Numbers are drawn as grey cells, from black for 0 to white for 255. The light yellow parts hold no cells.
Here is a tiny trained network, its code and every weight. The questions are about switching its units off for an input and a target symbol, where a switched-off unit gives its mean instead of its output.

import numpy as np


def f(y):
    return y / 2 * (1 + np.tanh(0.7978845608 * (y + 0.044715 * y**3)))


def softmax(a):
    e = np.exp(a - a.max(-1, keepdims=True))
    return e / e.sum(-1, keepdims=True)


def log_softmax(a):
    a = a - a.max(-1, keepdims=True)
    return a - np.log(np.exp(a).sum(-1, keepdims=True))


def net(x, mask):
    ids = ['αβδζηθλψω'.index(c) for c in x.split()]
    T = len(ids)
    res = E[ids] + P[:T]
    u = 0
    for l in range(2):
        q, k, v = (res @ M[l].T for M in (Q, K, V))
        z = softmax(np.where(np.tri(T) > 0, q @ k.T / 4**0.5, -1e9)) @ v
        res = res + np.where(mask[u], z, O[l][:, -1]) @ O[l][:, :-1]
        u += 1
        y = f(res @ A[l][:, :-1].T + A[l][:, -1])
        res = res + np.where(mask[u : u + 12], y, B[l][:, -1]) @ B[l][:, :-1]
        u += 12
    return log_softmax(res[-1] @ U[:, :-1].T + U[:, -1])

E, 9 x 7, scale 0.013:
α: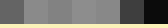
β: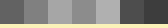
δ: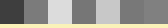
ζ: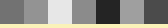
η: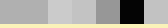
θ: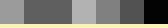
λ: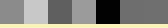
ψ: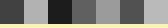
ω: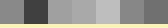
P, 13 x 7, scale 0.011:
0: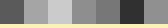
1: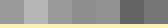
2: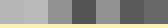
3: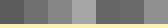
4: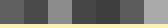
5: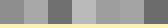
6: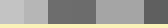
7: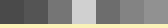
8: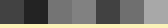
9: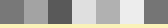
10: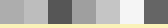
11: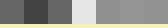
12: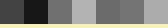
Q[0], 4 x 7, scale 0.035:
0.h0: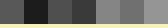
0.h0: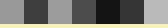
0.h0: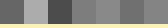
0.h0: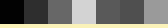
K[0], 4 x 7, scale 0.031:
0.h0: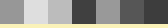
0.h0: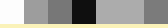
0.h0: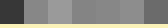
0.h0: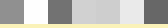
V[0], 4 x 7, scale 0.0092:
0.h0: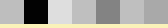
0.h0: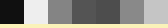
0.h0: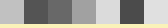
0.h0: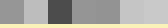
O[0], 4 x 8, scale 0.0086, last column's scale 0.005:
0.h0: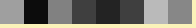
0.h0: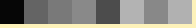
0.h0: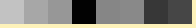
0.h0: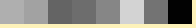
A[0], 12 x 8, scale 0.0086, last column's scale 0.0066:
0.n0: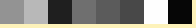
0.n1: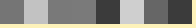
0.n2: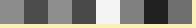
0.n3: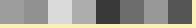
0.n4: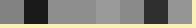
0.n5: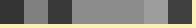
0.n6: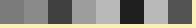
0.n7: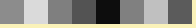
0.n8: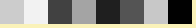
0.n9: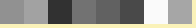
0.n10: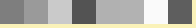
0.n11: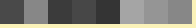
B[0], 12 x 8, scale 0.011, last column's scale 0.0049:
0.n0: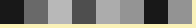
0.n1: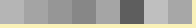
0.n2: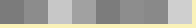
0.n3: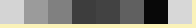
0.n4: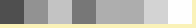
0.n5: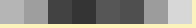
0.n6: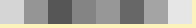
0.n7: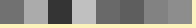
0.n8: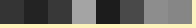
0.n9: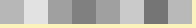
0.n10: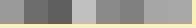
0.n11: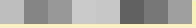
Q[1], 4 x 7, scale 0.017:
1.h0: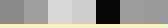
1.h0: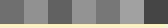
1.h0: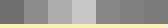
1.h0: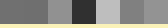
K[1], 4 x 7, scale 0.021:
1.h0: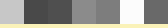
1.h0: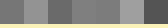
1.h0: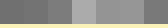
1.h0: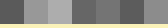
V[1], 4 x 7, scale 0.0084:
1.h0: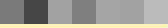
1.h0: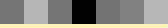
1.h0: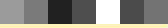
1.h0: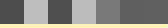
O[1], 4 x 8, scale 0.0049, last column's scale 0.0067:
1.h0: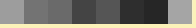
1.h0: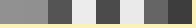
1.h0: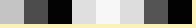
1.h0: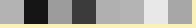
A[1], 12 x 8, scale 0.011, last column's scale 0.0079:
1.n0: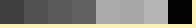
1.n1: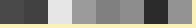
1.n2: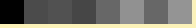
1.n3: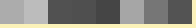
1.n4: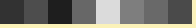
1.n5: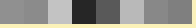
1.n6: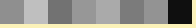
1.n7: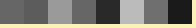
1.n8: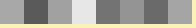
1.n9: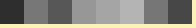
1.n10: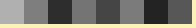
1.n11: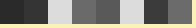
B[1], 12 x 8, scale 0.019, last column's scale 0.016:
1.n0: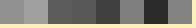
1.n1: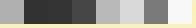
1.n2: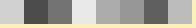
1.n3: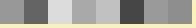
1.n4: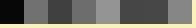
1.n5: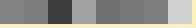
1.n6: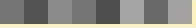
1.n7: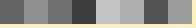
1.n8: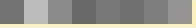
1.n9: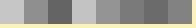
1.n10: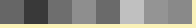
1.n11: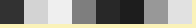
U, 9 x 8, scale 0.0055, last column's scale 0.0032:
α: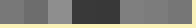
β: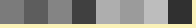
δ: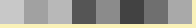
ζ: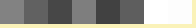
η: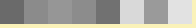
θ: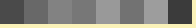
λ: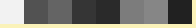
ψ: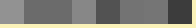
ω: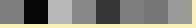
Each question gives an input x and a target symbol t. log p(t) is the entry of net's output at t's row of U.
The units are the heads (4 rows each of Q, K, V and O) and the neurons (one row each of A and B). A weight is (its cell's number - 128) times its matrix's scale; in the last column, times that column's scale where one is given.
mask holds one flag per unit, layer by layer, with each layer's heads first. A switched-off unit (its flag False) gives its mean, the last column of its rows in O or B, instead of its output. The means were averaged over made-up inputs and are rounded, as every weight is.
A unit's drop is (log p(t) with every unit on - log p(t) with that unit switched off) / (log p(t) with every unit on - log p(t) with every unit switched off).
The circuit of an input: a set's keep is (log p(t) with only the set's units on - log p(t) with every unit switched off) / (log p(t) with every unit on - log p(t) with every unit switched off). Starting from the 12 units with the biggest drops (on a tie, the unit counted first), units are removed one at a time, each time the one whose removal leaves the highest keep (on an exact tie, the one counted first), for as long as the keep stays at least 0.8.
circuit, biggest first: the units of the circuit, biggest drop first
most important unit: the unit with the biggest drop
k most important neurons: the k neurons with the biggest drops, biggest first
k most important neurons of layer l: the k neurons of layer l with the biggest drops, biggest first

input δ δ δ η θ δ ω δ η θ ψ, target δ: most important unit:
0.n9
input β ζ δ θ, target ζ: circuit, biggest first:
[0.h0; 0.n6; 1.n2]
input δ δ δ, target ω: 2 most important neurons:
[1.n2; 1.n11]
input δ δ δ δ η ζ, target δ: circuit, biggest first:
[0.h0; 1.n3]
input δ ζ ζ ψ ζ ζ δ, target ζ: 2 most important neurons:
[0.n0; 1.n1]
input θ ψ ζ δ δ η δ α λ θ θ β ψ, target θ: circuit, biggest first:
[0.n0; 1.n4]
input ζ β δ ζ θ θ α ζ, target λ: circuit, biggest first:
[0.h0; 1.n11]
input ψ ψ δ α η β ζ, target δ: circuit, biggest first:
[1.n3; 0.h0]
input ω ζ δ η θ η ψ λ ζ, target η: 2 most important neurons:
[0.n1; 1.n11]
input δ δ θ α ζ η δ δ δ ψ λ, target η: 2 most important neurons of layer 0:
[0.n9; 0.n6]
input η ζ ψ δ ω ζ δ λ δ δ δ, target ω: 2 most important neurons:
[1.n2; 0.n6]
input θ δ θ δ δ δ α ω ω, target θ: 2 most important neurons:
[1.n4; 1.n1]
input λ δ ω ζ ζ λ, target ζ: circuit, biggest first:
[0.n8; 0.n7]
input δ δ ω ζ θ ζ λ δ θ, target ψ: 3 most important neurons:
[1.n0; 1.n4; 1.n9]
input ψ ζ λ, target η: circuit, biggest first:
[0.h0]
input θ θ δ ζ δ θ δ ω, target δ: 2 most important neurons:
[1.n1; 0.n6]
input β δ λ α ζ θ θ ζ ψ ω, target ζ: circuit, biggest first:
[0.h0; 0.n5]
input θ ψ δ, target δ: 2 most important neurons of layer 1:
[1.n1; 1.n8]
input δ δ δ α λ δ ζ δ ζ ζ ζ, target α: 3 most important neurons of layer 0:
[0.n3; 0.n6; 0.n1]
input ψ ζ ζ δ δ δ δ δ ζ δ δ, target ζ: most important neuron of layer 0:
[0.n5]
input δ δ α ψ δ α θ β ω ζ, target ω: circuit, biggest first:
[1.n10; 0.h0; 1.n3; 0.n3]
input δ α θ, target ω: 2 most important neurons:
[1.n2; 1.n11]
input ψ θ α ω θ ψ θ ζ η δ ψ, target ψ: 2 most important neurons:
[0.n0; 1.n4]
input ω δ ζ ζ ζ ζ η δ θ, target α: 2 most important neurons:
[1.n11; 0.n2]
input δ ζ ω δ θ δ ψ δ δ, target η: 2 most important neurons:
[0.n1; 0.n2]
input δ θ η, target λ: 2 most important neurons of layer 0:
[0.n8; 0.n6]
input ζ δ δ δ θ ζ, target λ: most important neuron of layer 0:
[0.n3]
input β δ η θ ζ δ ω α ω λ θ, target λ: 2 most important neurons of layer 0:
[0.n2; 0.n5]
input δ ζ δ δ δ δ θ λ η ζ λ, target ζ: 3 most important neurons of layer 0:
[0.n8; 0.n7; 0.n0]
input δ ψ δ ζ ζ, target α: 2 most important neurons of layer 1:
[1.n2; 1.n11]
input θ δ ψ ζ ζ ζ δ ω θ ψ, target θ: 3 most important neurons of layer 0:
[0.n0; 0.n8; 0.n3]
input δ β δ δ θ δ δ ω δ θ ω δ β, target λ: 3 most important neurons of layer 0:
[0.n2; 0.n5; 0.n6]
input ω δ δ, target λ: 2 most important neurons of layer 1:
[1.n11; 1.n1]
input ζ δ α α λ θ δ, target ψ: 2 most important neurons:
[1.n0; 1.n4]
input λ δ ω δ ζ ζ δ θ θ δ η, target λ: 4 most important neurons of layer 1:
[1.n11; 1.n6; 1.n10; 1.n8]
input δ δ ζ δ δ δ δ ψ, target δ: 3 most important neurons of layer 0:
[0.n9; 0.n5; 0.n4]
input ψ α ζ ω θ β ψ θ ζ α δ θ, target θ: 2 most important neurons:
[1.n4; 1.n1]
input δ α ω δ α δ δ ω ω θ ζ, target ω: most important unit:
1.n10
